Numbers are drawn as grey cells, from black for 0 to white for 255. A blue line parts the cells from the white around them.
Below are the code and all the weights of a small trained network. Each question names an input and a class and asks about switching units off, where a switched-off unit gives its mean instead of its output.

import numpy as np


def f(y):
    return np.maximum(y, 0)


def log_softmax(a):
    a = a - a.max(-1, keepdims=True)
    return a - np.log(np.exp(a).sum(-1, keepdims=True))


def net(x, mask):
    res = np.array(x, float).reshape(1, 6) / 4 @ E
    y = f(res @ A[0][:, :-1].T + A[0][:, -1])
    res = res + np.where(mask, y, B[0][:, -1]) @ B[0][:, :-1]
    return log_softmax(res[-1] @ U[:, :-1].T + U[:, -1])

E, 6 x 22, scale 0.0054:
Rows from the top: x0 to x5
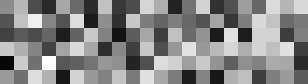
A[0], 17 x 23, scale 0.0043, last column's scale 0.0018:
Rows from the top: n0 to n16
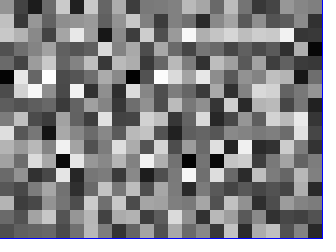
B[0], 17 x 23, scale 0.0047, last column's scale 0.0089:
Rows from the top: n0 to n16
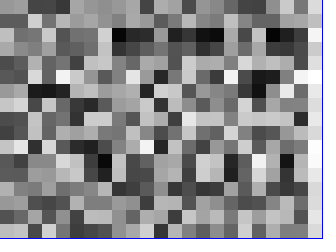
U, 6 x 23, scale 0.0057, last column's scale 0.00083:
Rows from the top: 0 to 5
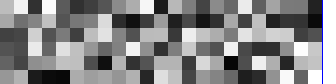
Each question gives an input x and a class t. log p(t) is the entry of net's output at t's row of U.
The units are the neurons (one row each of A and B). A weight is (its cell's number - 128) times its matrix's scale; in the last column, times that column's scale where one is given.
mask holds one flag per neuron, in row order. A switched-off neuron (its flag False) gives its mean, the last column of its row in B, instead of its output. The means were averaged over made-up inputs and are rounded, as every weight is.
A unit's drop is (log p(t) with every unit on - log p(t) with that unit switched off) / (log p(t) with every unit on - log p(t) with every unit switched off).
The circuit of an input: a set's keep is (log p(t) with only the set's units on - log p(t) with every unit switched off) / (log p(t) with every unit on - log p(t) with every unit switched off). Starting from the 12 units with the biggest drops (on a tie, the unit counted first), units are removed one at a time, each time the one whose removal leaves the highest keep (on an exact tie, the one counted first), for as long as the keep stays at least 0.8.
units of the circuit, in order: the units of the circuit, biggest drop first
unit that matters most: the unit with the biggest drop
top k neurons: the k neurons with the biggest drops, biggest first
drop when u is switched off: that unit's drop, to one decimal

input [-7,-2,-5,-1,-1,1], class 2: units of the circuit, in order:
[n4]
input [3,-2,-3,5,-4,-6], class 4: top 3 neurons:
[n12; n5; n13]
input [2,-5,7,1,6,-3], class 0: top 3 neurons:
[n7; n16; n9]
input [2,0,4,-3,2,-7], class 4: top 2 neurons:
[n12; n10]
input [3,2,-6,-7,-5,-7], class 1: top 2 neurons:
[n13; n3]
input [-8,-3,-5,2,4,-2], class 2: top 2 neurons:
[n4; n15]
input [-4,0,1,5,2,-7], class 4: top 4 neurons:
[n12; n13; n3; n8]
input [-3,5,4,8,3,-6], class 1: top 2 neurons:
[n2; n11]
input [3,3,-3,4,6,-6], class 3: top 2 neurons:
[n5; n11]
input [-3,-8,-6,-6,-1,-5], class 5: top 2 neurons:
[n0; n2]
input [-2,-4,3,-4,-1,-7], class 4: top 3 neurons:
[n12; n2; n6]
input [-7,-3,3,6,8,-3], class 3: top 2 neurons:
[n5; n8]
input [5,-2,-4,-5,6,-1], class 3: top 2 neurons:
[n5; n2]
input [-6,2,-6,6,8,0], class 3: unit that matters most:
n5
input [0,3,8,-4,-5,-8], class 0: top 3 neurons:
[n7; n16; n11]
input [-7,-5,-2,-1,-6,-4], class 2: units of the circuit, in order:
[n4; n15]
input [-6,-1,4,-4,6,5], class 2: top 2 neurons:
[n15; n4]
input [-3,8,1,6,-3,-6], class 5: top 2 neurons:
[n6; n11]
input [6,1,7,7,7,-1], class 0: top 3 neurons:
[n16; n7; n13]
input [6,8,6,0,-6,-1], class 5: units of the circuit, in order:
[n6]
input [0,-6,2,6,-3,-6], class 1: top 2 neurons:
[n2; n11]
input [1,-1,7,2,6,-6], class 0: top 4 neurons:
[n7; n16; n11; n9]
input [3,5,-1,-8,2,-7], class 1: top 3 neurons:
[n3; n13; n11]
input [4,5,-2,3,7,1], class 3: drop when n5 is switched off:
1.1
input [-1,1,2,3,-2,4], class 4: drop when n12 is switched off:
-0.1
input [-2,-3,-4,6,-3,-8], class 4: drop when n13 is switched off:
0.2
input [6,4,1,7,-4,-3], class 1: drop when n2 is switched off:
1.8
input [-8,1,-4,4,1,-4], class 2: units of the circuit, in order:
[n4]
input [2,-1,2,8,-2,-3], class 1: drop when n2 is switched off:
0.8
